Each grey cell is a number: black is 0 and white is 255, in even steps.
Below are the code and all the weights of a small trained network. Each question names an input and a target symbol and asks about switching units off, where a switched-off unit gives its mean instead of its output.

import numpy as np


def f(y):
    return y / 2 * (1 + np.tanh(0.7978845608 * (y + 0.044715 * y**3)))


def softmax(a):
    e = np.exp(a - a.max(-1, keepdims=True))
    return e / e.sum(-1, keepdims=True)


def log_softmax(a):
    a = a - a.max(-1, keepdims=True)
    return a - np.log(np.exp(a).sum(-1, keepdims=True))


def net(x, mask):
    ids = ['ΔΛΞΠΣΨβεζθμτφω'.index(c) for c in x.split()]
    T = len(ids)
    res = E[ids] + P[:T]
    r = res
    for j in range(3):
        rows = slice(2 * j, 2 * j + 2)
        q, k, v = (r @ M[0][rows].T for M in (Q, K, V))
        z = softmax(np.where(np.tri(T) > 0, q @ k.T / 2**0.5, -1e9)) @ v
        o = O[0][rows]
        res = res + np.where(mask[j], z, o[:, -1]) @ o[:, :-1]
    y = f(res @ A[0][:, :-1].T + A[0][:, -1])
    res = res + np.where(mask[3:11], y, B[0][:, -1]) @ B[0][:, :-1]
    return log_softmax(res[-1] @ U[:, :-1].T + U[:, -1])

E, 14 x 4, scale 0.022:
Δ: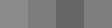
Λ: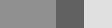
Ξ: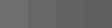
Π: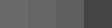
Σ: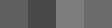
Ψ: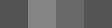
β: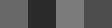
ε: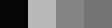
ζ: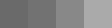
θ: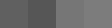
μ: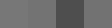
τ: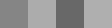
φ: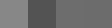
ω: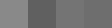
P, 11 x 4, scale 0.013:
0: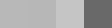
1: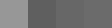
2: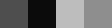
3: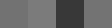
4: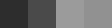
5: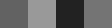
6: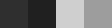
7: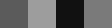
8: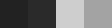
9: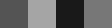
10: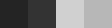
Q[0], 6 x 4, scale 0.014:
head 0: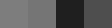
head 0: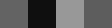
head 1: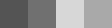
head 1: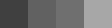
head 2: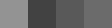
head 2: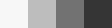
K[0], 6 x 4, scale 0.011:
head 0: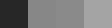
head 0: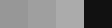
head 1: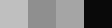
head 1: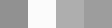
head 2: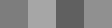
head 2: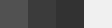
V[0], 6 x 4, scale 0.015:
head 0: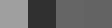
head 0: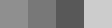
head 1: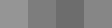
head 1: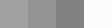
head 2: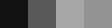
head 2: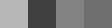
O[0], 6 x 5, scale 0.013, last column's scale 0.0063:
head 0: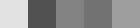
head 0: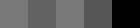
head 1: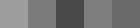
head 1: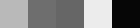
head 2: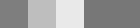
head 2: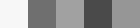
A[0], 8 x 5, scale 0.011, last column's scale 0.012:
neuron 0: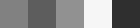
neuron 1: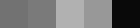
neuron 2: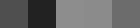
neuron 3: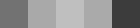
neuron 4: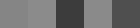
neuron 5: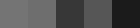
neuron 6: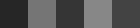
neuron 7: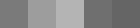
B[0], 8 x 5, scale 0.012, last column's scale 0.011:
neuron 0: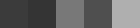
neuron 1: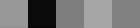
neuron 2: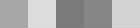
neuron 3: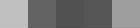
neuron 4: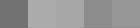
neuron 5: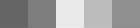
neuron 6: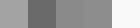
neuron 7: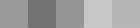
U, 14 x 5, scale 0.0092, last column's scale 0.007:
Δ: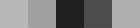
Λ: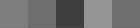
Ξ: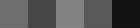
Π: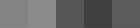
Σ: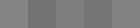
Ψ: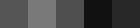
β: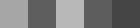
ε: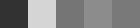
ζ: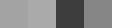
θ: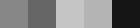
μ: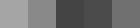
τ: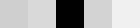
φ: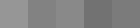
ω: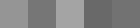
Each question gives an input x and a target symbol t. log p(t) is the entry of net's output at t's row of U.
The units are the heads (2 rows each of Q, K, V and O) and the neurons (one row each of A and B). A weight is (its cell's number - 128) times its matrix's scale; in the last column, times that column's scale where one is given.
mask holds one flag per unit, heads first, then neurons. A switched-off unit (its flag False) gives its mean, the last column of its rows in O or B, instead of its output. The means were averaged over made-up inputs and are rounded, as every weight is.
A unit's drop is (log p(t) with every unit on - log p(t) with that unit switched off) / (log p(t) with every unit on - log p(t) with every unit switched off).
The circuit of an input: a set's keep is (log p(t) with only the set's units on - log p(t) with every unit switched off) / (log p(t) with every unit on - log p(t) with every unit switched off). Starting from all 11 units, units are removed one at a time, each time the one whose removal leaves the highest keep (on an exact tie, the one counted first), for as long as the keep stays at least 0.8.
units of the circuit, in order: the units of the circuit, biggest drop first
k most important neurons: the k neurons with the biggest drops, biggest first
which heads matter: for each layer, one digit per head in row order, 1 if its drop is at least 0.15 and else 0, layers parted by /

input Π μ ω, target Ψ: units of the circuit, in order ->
head 1
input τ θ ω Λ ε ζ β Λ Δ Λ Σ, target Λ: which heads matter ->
011
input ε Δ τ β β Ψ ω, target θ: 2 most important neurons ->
neuron 1; neuron 7
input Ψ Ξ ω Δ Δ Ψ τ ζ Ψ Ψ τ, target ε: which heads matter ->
011
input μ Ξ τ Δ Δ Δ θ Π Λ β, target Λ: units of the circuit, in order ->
neuron 0; head 1
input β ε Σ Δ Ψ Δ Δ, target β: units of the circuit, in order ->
head 2; head 0
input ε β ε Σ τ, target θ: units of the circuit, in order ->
head 2; neuron 7; neuron 1; neuron 6
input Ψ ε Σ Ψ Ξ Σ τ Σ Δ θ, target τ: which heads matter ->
010
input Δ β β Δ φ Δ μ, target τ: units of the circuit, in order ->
neuron 2; head 2
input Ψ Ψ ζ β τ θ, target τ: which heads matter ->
110
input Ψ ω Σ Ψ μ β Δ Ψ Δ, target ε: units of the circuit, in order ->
head 1; head 2; head 0
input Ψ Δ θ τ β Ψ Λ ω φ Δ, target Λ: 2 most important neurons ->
neuron 0; neuron 2
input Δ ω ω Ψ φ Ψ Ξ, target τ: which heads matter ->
011
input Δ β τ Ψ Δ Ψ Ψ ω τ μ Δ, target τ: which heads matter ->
001
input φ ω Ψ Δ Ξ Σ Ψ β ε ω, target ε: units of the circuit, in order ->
head 0
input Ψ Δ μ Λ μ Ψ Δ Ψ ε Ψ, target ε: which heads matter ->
101
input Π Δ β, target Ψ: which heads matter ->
010
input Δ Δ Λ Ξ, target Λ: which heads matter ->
010
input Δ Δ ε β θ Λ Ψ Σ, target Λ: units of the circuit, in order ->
neuron 0; head 1
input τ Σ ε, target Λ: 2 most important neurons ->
neuron 0; neuron 6
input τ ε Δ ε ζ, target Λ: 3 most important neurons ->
neuron 0; neuron 6; neuron 2
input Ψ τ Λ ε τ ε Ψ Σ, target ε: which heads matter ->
101
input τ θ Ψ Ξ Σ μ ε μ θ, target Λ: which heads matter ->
011
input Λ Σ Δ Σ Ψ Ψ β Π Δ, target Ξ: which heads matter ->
010
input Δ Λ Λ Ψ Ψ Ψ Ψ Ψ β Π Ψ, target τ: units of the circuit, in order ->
head 2; neuron 2; head 1
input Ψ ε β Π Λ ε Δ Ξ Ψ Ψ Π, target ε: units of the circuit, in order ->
head 0; head 2
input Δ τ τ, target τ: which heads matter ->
101
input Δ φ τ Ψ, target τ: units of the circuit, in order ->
head 1
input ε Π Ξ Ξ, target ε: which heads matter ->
000
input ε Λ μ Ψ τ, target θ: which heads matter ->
011
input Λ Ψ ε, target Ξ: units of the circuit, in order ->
neuron 0; head 1
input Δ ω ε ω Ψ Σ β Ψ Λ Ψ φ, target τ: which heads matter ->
001
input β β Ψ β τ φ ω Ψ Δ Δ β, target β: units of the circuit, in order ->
head 2
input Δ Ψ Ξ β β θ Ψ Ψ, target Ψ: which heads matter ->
010
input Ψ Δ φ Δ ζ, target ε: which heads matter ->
010
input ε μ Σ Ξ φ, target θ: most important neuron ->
neuron 6
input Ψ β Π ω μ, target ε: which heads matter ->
011
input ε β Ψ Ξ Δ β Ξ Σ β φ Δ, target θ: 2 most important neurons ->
neuron 7; neuron 1
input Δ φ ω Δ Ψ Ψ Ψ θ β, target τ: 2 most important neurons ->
neuron 2; neuron 0
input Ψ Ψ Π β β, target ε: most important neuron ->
neuron 2
